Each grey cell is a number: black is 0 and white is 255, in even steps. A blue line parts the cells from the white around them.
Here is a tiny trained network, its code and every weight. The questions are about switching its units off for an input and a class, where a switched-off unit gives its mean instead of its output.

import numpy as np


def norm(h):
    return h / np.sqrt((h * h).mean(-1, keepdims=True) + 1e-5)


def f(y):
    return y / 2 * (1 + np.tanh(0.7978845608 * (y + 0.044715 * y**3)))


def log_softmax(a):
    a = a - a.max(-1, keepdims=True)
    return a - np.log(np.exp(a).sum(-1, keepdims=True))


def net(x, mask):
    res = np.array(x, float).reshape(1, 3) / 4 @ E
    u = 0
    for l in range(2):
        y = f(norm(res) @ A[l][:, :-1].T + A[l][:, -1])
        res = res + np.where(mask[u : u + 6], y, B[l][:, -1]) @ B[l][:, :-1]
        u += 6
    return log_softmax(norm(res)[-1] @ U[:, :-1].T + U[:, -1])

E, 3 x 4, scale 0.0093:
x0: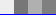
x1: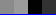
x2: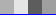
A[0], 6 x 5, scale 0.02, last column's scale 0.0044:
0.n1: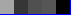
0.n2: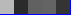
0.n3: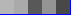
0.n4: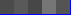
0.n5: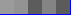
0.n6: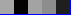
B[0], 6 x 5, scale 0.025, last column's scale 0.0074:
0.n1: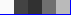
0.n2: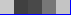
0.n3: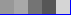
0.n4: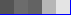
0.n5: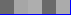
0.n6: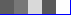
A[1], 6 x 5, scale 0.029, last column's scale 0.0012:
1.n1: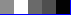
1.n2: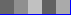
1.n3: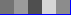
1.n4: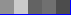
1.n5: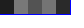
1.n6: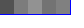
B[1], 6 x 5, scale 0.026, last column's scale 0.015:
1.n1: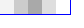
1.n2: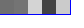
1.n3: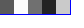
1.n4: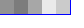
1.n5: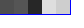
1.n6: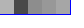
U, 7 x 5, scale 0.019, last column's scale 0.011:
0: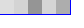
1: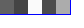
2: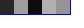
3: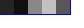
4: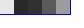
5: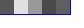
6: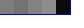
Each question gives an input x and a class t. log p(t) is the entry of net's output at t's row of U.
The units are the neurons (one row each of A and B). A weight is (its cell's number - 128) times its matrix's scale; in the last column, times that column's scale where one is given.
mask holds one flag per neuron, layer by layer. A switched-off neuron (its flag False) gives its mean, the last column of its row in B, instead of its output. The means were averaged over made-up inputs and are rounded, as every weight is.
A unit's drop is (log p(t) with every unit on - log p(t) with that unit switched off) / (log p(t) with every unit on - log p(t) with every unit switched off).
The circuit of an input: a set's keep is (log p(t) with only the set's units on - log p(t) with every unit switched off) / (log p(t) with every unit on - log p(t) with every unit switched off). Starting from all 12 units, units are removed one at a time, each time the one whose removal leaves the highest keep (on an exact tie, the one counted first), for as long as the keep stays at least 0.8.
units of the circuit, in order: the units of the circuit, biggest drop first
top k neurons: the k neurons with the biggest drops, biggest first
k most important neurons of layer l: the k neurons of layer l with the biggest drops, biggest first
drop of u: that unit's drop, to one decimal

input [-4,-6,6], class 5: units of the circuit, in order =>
0.n6, 1.n3
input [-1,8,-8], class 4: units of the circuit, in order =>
0.n1
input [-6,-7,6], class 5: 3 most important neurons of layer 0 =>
0.n6, 0.n3, 0.n4
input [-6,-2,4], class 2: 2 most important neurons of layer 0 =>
0.n6, 0.n3
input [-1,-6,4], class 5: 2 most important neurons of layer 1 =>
1.n1, 1.n5
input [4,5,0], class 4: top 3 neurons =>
0.n1, 0.n2, 1.n1
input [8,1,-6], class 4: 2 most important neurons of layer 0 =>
0.n2, 0.n1
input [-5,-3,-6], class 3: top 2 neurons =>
1.n5, 0.n4
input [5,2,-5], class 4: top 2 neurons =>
0.n1, 0.n2
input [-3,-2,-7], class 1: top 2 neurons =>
0.n6, 1.n2
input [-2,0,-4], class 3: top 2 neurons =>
0.n4, 0.n6
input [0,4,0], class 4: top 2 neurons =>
0.n1, 1.n1
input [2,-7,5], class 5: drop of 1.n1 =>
0.5
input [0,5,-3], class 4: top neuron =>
0.n1
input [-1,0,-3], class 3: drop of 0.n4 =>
0.6
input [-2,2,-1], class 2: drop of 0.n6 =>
0.0
